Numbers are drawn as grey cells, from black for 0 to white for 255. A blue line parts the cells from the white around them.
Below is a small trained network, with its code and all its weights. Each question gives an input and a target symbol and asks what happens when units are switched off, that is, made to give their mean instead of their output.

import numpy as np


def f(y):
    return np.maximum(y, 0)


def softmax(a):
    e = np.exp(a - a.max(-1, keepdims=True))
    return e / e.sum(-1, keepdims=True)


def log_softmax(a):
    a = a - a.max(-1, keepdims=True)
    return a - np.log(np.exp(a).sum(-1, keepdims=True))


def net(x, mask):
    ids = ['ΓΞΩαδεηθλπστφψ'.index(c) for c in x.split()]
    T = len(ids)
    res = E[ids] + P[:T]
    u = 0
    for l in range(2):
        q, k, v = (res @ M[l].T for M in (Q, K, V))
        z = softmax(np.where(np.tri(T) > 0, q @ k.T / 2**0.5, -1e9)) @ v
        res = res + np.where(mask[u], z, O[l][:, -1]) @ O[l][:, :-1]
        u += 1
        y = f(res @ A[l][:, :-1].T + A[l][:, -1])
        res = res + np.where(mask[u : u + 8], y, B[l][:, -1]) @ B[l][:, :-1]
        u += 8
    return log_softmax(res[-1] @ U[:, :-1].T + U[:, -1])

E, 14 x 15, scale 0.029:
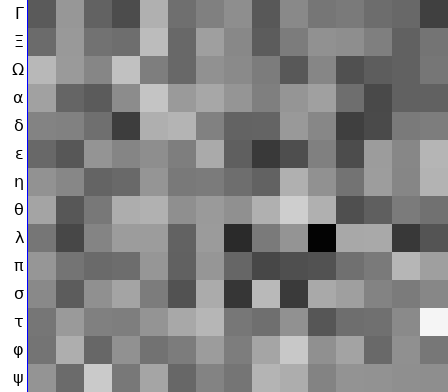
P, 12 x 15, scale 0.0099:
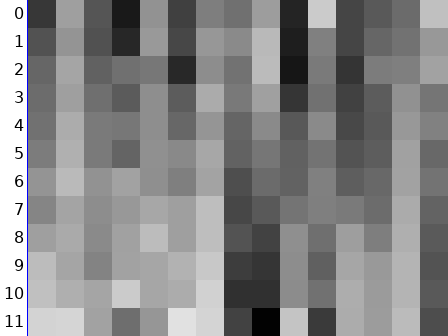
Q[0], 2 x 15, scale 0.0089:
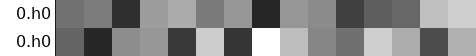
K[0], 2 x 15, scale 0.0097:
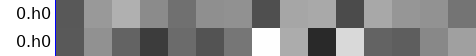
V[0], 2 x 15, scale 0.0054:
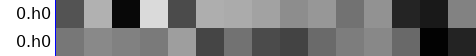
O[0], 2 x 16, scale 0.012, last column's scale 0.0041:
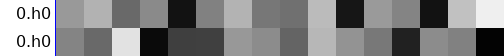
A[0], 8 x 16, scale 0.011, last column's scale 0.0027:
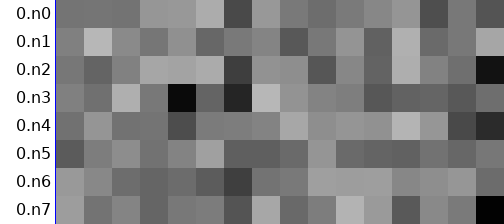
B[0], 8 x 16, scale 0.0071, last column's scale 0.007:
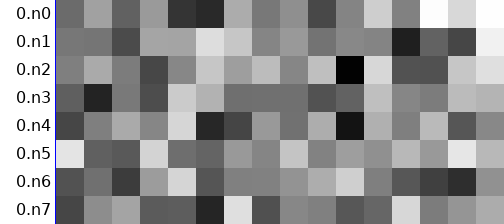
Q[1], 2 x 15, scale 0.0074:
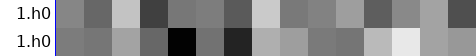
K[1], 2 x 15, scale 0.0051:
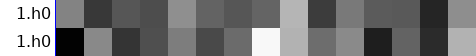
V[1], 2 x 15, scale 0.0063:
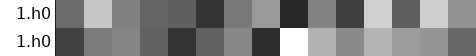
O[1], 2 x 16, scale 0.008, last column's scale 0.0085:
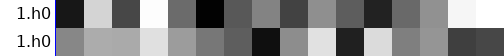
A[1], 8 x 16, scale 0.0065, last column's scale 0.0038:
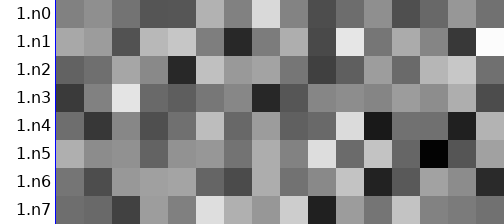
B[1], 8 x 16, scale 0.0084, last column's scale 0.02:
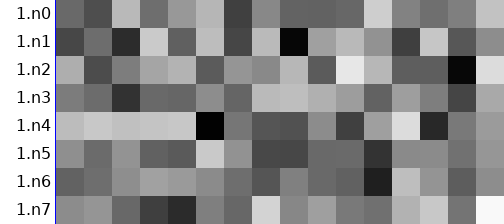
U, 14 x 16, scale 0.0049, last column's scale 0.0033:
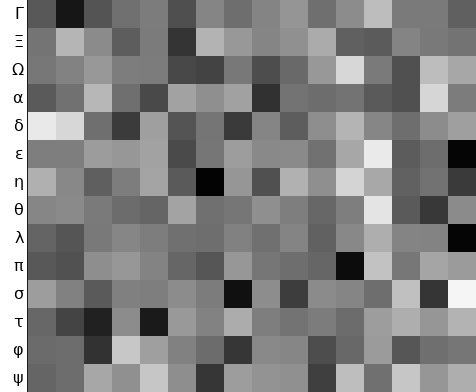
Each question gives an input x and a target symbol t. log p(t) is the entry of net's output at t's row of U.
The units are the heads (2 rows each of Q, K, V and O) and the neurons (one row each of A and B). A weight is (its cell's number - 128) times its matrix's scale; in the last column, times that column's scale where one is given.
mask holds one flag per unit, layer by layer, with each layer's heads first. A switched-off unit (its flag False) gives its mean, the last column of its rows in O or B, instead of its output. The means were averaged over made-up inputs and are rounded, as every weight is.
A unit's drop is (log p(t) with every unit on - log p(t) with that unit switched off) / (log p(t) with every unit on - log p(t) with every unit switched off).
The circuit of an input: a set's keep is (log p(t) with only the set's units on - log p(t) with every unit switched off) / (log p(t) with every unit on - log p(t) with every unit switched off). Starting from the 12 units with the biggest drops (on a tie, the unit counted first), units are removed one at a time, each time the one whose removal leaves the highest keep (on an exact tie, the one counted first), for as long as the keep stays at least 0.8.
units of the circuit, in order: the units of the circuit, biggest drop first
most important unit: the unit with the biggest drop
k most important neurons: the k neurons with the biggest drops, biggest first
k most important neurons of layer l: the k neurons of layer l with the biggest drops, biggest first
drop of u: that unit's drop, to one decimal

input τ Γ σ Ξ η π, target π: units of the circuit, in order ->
(1.h0; 1.n6; 0.h0)
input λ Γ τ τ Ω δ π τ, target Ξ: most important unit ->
0.h0
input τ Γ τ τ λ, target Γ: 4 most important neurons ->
(0.n3; 1.n3; 0.n5; 1.n7)
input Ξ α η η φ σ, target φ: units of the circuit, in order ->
(1.h0; 0.h0)
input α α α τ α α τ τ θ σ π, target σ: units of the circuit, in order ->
(0.h0; 1.n7)
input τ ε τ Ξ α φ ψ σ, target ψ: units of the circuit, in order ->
(0.h0; 0.n2)
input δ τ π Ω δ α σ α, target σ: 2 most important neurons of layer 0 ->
(0.n0; 0.n2)
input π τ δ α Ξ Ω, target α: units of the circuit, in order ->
(0.h0; 1.n3)
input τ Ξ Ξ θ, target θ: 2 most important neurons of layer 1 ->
(1.n4; 1.n5)
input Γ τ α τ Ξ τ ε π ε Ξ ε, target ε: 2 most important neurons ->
(1.n4; 0.n0)
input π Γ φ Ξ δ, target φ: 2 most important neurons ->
(1.n7; 0.n4)
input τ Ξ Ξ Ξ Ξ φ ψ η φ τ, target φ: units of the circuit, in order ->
(1.h0; 1.n7)
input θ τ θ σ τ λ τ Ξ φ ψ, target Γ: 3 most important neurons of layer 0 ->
(0.n3; 0.n7; 0.n6)
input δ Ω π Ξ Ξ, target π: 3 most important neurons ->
(1.n6; 0.n2; 1.n2)
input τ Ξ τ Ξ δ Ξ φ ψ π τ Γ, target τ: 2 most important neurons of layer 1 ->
(1.n7; 1.n4)
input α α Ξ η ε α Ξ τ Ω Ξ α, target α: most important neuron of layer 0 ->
(0.n0)
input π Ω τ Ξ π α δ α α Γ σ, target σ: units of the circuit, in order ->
(0.h0; 1.h0)
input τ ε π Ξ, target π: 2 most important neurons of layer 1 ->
(1.n6; 1.n2)
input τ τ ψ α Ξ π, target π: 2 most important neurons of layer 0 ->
(0.n5; 0.n3)
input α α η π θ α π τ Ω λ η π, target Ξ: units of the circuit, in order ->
(0.h0)
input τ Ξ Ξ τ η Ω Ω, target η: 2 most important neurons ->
(1.n4; 1.n1)
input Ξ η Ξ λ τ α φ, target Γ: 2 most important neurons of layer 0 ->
(0.n3; 0.n7)
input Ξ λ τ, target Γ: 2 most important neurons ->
(1.n3; 0.n3)
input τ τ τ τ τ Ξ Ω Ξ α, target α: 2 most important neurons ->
(1.n2; 1.n5)
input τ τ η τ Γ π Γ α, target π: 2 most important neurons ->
(1.n6; 0.n2)
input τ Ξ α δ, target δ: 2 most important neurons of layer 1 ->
(1.n4; 1.n3)
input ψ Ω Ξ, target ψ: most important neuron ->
(0.n2)
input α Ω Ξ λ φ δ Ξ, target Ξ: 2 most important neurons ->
(1.n0; 0.n7)
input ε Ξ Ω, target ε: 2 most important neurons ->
(1.n4; 0.n0)
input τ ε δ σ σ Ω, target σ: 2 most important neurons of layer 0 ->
(0.n0; 0.n2)
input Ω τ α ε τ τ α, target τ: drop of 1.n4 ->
0.2
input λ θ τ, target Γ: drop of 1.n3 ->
0.7
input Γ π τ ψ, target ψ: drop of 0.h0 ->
1.1
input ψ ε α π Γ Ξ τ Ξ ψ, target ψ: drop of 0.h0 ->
1.3
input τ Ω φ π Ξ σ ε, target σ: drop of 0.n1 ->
0.1
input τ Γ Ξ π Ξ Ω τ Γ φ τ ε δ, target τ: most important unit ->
0.n0
